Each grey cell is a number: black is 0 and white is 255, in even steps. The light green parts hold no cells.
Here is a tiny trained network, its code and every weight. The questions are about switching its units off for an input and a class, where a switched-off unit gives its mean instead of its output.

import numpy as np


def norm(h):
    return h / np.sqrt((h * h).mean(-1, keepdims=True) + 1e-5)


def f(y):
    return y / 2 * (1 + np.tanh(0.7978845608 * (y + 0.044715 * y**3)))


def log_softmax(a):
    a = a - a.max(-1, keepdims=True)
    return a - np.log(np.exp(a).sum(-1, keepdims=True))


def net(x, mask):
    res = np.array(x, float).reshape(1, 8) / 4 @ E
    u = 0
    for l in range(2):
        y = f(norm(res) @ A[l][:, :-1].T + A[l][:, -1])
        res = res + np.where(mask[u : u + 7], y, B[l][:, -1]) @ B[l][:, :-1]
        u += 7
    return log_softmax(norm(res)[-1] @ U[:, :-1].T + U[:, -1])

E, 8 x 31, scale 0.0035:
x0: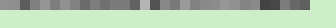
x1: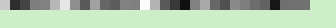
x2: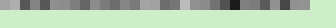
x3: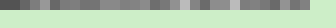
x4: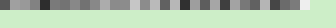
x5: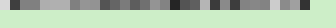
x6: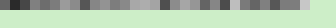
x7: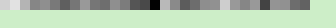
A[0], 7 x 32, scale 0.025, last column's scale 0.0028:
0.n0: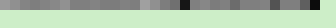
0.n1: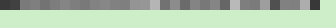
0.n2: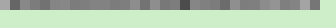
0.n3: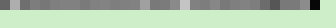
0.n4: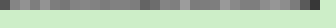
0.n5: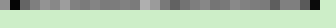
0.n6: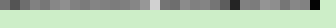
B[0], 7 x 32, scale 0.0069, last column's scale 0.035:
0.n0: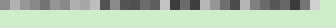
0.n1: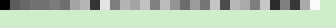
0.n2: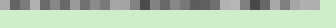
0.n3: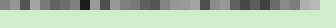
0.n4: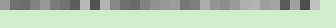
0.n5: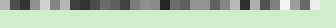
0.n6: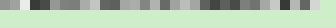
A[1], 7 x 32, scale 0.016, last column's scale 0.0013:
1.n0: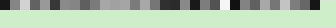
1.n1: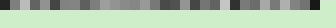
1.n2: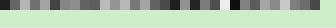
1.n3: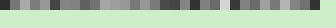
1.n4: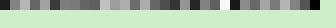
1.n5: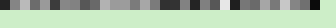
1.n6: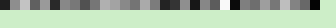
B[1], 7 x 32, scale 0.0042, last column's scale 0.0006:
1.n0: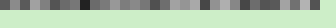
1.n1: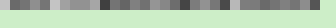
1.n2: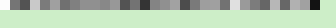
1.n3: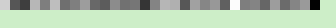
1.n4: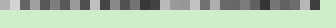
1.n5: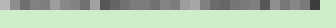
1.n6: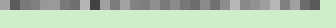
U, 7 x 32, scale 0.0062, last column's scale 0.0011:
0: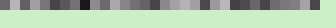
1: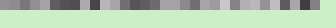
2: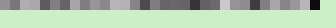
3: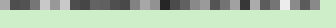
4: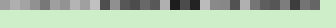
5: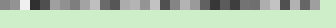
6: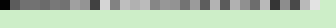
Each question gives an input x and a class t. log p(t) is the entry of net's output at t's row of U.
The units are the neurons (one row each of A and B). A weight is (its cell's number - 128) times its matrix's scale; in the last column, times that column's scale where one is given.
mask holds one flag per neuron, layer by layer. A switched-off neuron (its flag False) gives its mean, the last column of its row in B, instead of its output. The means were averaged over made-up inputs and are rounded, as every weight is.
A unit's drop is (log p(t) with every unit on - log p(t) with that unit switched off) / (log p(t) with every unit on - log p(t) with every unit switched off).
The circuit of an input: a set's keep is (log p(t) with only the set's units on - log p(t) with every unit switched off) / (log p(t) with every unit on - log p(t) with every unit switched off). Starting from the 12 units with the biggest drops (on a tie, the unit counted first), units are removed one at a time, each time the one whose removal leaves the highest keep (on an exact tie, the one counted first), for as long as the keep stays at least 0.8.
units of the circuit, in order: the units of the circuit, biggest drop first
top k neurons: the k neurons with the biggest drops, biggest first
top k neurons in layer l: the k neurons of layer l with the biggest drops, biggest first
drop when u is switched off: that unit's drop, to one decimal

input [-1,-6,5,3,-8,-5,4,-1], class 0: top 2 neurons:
0.n3, 0.n1
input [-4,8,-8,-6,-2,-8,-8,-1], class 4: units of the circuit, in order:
0.n0
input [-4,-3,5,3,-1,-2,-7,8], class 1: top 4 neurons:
0.n1, 0.n5, 0.n6, 0.n0
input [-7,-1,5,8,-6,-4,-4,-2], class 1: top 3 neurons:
0.n4, 0.n1, 0.n5
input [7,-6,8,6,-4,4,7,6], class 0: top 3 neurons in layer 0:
0.n3, 0.n1, 0.n5
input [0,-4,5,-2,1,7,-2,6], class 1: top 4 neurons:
0.n5, 0.n1, 0.n6, 0.n0
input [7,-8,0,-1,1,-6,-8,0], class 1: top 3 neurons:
0.n4, 0.n1, 0.n5
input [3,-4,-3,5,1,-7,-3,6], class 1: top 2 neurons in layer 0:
0.n4, 0.n1
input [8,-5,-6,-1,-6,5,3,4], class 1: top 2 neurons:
0.n5, 0.n1
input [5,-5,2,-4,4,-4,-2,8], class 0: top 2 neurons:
0.n1, 0.n5
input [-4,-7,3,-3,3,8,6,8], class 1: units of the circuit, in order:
0.n1, 0.n5, 0.n6, 0.n0
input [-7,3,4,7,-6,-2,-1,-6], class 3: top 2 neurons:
0.n5, 0.n0
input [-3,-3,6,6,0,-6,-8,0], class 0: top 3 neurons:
0.n3, 0.n1, 0.n5
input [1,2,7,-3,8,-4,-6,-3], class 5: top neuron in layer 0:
0.n6
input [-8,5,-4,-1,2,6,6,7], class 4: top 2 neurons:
0.n0, 0.n2
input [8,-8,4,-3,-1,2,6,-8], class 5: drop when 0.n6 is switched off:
0.7
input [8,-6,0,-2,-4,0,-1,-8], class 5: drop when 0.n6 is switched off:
0.3
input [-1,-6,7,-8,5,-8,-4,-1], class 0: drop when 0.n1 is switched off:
0.3
